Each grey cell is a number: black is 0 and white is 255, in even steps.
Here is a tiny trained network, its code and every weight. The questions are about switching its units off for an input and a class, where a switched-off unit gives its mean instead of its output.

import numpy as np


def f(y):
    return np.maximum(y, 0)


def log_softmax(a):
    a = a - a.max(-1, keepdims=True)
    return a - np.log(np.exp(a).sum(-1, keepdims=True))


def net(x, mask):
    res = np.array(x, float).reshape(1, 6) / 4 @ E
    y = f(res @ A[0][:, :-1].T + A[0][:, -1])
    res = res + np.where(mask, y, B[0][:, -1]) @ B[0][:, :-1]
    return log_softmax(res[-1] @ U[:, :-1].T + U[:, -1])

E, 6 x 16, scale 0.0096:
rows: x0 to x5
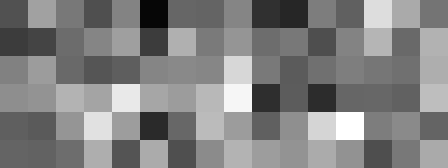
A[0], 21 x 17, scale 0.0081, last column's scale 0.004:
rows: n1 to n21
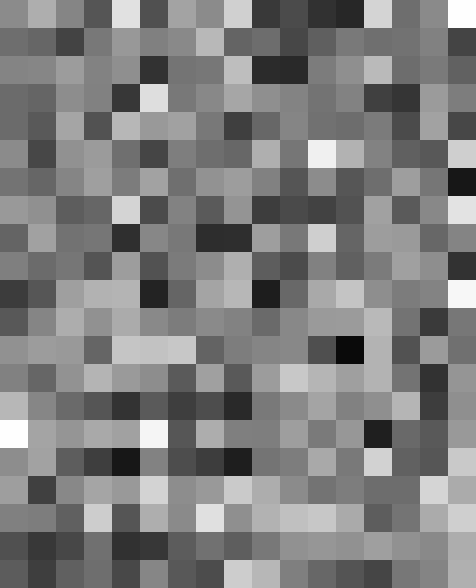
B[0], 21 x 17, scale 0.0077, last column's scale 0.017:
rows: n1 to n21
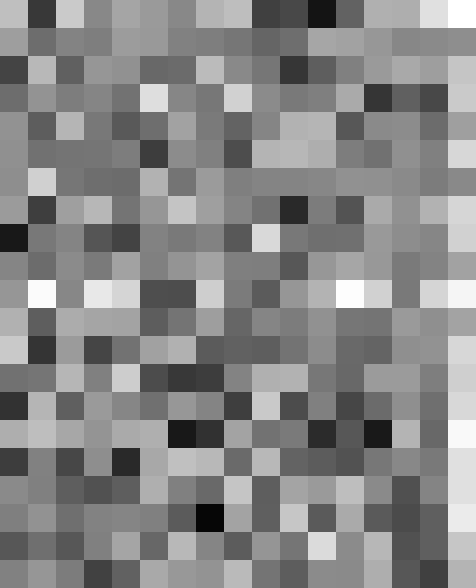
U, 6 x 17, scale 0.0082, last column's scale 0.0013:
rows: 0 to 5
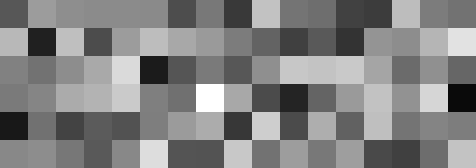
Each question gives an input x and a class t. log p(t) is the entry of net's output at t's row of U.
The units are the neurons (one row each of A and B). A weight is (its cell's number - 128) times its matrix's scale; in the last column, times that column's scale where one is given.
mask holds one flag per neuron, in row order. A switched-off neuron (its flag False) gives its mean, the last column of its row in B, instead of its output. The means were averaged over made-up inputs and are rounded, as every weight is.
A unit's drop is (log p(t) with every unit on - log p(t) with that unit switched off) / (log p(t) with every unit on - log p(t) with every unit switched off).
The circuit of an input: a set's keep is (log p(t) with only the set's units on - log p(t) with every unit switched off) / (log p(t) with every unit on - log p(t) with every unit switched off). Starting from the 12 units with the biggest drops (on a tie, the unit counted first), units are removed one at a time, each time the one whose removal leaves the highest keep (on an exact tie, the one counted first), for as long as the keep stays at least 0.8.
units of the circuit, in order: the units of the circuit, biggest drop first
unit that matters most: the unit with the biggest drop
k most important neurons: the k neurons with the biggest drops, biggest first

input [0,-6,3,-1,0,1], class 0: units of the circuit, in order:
n18, n1
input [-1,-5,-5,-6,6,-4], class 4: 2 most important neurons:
n17, n15
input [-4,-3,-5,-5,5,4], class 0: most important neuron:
n11
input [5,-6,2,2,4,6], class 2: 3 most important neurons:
n1, n8, n17
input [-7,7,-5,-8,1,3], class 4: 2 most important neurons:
n11, n9
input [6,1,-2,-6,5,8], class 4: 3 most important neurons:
n17, n9, n15
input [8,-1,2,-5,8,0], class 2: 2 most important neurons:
n11, n6
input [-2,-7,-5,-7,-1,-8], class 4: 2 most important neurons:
n17, n9
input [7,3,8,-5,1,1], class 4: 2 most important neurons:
n20, n17
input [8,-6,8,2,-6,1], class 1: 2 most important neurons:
n11, n13
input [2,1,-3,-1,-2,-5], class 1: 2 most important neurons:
n11, n1
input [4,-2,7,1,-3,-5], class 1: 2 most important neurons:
n11, n13
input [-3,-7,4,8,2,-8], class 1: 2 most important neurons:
n11, n13
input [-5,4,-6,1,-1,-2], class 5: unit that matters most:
n1
